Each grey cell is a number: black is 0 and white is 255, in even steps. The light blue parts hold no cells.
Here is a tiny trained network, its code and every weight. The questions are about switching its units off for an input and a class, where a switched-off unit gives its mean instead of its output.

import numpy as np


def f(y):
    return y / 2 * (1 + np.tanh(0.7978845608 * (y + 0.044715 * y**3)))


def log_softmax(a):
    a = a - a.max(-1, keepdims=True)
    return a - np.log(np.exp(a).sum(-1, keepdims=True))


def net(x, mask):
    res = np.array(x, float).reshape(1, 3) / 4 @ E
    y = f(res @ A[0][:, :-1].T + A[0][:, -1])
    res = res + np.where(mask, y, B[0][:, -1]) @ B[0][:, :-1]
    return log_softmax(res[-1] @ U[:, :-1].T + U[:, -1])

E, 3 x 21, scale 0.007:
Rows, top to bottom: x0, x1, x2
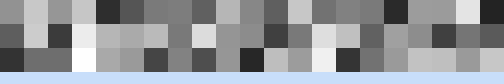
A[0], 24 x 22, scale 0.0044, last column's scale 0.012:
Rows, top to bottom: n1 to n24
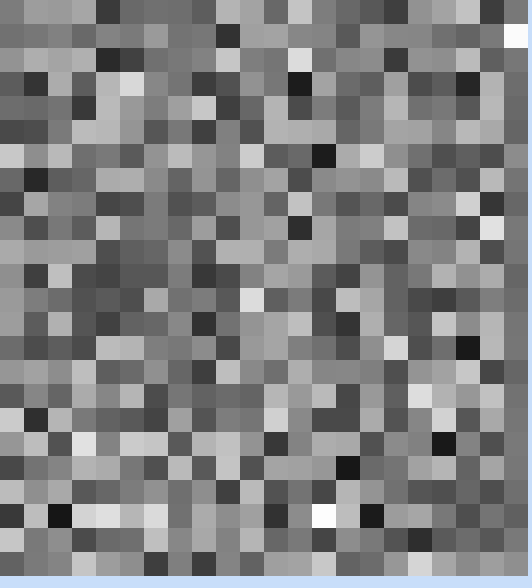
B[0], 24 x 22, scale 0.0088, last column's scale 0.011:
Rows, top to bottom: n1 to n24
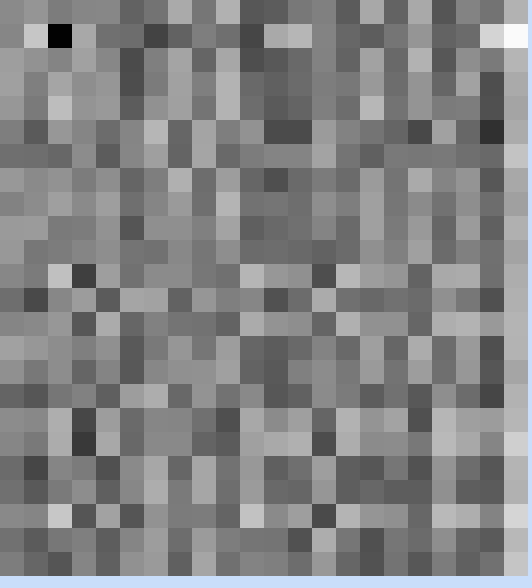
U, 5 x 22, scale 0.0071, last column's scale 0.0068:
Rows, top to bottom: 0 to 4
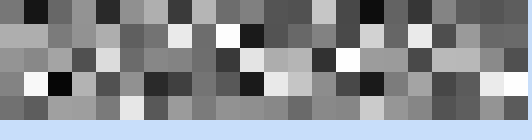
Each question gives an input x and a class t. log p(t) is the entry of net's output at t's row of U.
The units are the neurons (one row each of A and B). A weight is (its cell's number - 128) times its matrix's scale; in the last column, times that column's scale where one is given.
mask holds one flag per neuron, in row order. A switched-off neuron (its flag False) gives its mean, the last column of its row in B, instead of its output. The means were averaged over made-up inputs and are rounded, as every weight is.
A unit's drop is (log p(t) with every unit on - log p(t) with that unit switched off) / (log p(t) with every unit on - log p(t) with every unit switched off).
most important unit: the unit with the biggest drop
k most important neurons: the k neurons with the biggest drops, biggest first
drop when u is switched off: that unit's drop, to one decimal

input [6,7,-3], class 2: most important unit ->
n19
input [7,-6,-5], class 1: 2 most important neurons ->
n3; n1
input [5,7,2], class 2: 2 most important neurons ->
n22; n19
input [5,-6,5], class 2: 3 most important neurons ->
n18; n14; n12
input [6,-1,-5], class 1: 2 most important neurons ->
n3; n1
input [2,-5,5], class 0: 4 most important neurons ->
n20; n22; n19; n24
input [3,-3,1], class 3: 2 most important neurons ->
n22; n19
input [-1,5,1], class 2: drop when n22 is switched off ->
0.2
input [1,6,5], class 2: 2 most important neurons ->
n22; n19
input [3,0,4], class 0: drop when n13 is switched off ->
-0.1
